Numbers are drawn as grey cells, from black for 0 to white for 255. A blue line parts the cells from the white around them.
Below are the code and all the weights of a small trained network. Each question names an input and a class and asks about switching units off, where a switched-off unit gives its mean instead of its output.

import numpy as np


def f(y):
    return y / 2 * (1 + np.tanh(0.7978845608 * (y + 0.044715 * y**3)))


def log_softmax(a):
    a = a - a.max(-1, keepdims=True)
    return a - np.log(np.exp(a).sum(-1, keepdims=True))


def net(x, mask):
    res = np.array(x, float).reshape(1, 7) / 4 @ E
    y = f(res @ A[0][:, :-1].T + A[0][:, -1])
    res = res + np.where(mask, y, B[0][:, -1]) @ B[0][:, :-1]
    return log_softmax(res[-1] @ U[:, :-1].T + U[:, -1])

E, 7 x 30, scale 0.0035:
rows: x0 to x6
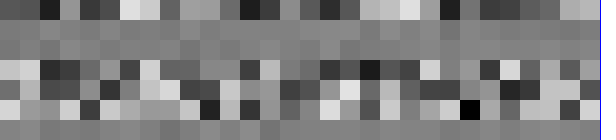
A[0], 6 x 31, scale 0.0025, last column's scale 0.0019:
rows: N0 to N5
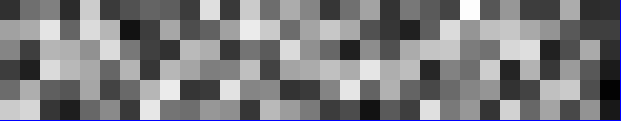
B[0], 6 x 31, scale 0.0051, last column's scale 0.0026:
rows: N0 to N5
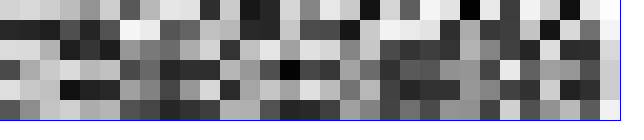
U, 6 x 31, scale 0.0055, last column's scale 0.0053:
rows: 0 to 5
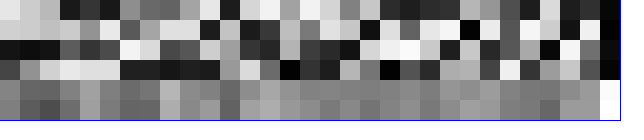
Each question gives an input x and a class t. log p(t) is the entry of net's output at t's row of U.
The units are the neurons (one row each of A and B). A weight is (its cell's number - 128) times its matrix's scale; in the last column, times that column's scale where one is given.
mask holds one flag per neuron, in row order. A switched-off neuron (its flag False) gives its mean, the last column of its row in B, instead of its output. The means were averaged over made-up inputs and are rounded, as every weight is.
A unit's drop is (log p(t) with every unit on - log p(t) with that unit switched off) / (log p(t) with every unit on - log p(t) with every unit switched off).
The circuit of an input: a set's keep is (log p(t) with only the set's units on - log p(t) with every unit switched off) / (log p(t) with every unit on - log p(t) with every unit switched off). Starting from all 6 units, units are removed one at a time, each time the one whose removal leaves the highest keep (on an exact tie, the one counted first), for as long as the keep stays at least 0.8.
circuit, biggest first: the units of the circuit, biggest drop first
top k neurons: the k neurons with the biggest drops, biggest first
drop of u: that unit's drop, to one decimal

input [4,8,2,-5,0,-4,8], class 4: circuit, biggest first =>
(N1)
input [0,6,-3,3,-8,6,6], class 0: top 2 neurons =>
(N2, N0)
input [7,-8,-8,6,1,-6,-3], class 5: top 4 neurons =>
(N1, N0, N3, N5)
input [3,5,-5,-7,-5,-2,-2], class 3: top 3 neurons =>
(N3, N1, N4)
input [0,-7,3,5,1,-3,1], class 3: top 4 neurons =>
(N5, N1, N2, N4)
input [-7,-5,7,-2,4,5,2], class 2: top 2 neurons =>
(N1, N0)
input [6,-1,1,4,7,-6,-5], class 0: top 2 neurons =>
(N4, N1)
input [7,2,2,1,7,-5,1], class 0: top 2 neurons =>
(N4, N1)
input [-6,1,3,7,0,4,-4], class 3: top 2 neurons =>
(N5, N0)
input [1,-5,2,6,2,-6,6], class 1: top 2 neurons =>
(N0, N3)
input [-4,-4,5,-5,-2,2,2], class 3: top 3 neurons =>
(N3, N0, N4)
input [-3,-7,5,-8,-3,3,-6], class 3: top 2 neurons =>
(N3, N0)
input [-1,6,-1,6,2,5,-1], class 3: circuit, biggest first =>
(N0, N5)
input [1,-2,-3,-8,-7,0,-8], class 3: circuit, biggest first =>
(N3)
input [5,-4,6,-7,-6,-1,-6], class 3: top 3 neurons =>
(N3, N1, N4)
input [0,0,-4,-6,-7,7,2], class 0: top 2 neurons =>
(N2, N0)
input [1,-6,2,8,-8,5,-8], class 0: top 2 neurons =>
(N2, N3)
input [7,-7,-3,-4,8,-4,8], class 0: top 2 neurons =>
(N4, N1)
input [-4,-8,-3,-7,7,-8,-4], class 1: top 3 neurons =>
(N0, N2, N5)
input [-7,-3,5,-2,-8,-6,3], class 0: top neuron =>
(N2)
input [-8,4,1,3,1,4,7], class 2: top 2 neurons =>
(N1, N0)
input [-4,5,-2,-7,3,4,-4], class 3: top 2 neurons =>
(N3, N0)
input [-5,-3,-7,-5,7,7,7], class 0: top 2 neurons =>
(N4, N0)
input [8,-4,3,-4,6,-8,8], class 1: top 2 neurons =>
(N0, N1)
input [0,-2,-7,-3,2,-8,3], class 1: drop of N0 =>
0.8
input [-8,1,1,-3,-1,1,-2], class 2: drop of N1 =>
0.7
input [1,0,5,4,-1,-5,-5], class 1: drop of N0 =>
0.7
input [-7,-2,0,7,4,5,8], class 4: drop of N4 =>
0.1
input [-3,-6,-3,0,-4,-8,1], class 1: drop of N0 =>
0.9
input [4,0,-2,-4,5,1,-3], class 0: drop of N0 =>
0.3
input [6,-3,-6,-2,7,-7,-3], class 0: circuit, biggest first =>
(N4)
